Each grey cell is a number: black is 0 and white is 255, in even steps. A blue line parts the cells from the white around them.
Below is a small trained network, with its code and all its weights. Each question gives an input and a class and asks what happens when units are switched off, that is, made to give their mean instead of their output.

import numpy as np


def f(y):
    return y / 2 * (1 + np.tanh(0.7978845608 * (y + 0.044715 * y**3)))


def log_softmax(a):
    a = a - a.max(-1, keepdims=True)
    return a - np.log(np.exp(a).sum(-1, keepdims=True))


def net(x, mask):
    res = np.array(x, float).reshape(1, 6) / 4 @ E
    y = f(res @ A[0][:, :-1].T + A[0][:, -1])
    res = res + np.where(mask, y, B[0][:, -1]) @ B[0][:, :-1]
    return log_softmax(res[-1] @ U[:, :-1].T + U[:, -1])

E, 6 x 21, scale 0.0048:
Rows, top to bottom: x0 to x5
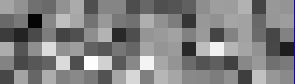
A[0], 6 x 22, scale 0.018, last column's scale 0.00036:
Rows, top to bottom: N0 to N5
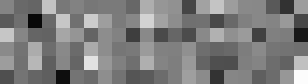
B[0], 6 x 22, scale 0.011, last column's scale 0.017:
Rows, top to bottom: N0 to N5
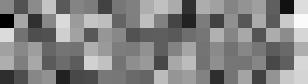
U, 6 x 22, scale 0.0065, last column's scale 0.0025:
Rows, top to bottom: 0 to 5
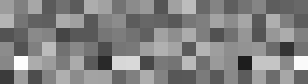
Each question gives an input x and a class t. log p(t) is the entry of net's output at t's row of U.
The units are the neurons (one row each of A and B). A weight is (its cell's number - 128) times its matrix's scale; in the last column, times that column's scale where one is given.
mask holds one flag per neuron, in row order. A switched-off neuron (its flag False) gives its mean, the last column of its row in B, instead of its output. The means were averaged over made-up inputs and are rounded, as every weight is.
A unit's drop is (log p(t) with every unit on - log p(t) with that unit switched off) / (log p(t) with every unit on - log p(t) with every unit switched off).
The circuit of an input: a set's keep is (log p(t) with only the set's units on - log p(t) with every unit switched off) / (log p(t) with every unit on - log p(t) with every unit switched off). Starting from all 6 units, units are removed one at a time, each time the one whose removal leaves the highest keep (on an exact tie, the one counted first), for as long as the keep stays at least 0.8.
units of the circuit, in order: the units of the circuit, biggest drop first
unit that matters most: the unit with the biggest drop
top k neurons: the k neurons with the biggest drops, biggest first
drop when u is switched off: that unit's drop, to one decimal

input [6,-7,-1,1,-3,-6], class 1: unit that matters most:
N2
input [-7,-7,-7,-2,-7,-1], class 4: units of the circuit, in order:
(N1 N5 N4)
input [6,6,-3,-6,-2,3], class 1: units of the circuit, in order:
(N1 N2)
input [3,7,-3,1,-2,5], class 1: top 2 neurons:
(N1 N2)
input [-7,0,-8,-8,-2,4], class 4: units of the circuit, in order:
(N1 N5)
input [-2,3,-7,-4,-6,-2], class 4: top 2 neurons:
(N1 N5)
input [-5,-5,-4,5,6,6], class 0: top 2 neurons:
(N4 N3)
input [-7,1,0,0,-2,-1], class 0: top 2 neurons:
(N1 N0)
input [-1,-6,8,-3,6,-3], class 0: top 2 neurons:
(N4 N3)
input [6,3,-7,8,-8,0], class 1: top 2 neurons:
(N2 N5)
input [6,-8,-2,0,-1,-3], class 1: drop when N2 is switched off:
0.1
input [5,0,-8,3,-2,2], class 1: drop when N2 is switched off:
0.2
